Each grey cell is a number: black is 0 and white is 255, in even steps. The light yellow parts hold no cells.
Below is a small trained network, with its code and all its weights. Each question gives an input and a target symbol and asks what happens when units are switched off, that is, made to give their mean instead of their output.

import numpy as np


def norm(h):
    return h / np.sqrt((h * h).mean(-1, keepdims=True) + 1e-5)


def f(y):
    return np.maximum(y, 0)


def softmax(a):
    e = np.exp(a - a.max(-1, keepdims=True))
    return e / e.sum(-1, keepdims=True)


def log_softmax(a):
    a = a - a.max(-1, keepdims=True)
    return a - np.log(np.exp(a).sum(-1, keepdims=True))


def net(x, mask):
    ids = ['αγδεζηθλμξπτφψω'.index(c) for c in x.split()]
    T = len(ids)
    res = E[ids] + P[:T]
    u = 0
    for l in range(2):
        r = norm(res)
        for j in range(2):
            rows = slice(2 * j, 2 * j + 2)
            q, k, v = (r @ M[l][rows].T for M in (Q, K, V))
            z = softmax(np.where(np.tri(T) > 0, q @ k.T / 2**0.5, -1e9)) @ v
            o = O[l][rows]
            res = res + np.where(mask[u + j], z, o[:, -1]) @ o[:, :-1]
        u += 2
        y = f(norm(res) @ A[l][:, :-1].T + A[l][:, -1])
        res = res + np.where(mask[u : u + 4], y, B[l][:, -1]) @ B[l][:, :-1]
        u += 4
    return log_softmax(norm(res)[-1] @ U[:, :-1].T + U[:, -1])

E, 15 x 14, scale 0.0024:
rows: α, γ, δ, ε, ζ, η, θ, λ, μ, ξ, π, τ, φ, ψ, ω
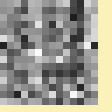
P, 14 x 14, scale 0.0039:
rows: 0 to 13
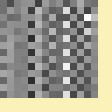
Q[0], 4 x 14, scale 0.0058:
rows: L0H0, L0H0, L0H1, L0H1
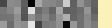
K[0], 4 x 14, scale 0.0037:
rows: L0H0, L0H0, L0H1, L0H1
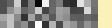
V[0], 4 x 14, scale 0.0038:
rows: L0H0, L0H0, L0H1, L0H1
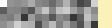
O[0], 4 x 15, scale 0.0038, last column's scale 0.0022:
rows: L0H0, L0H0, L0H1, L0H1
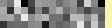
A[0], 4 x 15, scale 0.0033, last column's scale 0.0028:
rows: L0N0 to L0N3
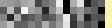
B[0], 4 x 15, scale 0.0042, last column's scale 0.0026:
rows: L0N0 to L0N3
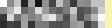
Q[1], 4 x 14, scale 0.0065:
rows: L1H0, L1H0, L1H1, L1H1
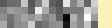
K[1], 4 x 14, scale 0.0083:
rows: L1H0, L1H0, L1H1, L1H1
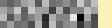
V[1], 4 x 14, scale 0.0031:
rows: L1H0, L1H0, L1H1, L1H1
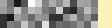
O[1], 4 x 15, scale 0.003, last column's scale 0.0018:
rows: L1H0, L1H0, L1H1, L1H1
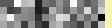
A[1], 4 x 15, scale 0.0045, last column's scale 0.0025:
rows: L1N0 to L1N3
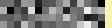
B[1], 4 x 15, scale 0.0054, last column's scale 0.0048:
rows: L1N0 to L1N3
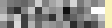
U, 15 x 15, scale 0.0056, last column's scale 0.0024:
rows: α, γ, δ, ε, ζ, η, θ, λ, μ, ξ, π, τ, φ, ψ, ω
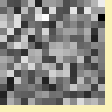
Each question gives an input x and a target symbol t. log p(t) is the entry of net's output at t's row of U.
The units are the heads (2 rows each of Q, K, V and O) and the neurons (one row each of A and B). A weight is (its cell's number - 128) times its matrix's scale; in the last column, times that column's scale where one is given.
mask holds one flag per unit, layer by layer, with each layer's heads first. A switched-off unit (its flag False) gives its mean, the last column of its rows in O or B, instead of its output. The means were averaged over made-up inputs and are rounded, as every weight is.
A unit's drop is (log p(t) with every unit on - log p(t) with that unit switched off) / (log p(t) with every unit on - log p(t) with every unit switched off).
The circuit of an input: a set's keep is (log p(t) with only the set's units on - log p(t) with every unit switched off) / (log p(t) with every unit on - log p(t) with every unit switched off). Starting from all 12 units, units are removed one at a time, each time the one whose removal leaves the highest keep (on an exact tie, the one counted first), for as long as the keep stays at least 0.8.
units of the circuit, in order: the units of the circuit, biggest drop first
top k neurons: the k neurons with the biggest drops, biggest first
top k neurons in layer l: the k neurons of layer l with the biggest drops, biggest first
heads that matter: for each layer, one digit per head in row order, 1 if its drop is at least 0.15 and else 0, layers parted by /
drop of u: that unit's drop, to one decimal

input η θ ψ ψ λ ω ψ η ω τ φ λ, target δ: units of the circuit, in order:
[L0H0, L0H1]
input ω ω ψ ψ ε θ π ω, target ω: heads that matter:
11 / 00
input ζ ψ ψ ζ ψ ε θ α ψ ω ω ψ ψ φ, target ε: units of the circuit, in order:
[L1H1, L1N2]
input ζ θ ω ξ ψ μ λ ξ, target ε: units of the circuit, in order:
[L1H1, L1N2]
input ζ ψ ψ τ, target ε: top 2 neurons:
[L1N2, L0N3]
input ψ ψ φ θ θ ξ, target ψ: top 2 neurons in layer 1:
[L1N1, L1N2]
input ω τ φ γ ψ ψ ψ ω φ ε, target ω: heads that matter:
11 / 00
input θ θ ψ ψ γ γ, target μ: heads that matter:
10 / 00
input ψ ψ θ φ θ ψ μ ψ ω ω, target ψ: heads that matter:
01 / 00
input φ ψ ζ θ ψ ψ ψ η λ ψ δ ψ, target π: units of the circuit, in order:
[L1H1, L1H0]
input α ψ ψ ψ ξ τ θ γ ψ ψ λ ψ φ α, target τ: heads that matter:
11 / 10
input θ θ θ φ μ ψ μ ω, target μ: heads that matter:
10 / 00
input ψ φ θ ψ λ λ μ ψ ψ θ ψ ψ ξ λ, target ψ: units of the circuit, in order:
[L0N2, L0H1, L0N3, L1N1]
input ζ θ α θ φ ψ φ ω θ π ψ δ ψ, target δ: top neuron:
[L0N2]
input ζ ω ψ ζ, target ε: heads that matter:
10 / 01
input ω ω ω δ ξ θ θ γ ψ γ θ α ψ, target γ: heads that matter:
10 / 01
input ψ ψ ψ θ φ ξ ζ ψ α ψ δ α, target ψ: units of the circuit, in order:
[L0N2, L0N3, L1N1]
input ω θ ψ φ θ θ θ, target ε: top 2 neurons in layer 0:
[L0N1, L0N0]
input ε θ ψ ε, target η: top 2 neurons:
[L1N1, L0N2]
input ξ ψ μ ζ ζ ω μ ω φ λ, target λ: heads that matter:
11 / 11
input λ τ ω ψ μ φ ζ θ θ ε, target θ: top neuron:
[L0N2]
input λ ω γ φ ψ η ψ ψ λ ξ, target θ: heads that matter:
10 / 10
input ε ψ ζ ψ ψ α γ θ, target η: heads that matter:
01 / 00
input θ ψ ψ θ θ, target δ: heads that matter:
11 / 01
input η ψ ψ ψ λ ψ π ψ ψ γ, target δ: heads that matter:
11 / 00
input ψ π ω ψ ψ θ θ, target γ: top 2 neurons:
[L0N1, L1N2]
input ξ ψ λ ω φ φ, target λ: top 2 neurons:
[L1N0, L1N3]
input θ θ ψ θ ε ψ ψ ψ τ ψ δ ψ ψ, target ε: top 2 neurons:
[L1N2, L1N1]
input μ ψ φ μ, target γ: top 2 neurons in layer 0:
[L0N2, L0N0]
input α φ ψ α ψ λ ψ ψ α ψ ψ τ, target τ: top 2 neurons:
[L1N3, L1N1]
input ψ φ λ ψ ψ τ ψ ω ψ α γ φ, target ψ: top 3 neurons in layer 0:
[L0N2, L0N3, L0N0]
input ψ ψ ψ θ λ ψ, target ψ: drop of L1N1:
0.1
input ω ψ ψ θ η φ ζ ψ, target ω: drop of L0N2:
0.1
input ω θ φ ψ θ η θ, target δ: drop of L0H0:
0.4
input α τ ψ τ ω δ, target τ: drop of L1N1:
0.2
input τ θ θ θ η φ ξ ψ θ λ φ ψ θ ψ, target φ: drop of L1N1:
0.2
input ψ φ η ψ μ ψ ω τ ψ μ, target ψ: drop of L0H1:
0.2
